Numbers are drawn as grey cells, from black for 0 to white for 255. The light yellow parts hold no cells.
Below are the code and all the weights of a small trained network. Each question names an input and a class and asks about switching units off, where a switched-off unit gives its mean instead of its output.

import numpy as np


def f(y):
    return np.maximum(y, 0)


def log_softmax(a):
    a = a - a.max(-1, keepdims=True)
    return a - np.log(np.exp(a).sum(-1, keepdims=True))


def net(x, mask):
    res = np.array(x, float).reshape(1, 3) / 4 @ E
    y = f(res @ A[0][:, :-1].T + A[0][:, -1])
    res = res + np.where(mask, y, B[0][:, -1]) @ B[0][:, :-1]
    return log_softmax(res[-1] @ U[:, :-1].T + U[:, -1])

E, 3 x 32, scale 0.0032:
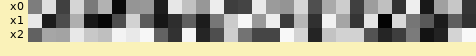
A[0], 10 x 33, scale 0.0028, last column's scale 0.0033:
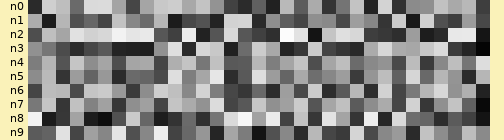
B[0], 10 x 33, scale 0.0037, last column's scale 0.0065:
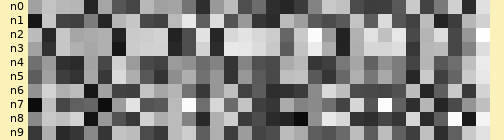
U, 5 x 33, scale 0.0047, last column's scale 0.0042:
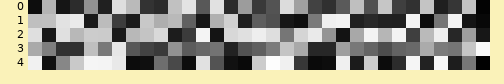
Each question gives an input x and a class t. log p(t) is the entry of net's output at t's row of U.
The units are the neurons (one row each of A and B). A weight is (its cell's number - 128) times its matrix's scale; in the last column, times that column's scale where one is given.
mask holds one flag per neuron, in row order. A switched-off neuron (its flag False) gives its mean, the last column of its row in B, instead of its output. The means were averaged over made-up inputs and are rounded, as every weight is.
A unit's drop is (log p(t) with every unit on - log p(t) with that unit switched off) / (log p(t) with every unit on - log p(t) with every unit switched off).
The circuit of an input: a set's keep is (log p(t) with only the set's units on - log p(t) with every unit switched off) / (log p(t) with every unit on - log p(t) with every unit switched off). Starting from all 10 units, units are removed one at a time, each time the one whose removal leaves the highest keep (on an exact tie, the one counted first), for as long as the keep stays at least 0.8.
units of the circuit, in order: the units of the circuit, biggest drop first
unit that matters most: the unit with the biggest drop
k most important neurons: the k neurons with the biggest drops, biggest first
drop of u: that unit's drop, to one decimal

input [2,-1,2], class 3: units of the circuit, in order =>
(n3 n1 n9 n8)
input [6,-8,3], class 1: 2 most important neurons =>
(n0 n6)
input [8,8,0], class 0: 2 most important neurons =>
(n5 n7)
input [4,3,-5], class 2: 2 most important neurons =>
(n3 n9)
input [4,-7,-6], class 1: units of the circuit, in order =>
(n6)
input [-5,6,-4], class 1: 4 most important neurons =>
(n8 n5 n4 n7)
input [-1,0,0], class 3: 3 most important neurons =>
(n2 n3 n8)
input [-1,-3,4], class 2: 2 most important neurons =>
(n2 n8)
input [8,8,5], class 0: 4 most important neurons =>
(n4 n7 n5 n0)
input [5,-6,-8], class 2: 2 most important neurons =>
(n3 n8)
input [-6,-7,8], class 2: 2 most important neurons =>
(n2 n8)
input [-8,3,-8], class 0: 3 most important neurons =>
(n1 n2 n9)
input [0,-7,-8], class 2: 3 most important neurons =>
(n3 n8 n5)
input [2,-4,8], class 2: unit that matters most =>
n2
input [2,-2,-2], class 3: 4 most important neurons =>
(n2 n8 n1 n9)
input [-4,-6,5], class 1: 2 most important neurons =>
(n0 n6)
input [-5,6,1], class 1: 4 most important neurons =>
(n8 n5 n4 n7)
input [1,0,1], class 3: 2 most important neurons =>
(n2 n3)
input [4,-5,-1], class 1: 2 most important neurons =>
(n0 n6)
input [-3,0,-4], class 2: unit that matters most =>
n3
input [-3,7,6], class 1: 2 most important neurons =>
(n8 n3)
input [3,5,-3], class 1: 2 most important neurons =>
(n8 n9)
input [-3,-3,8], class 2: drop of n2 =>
1.0
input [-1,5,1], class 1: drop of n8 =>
0.3
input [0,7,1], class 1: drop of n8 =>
0.4
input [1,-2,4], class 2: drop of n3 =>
0.0
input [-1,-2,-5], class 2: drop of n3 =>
0.5
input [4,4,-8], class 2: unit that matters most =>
n3
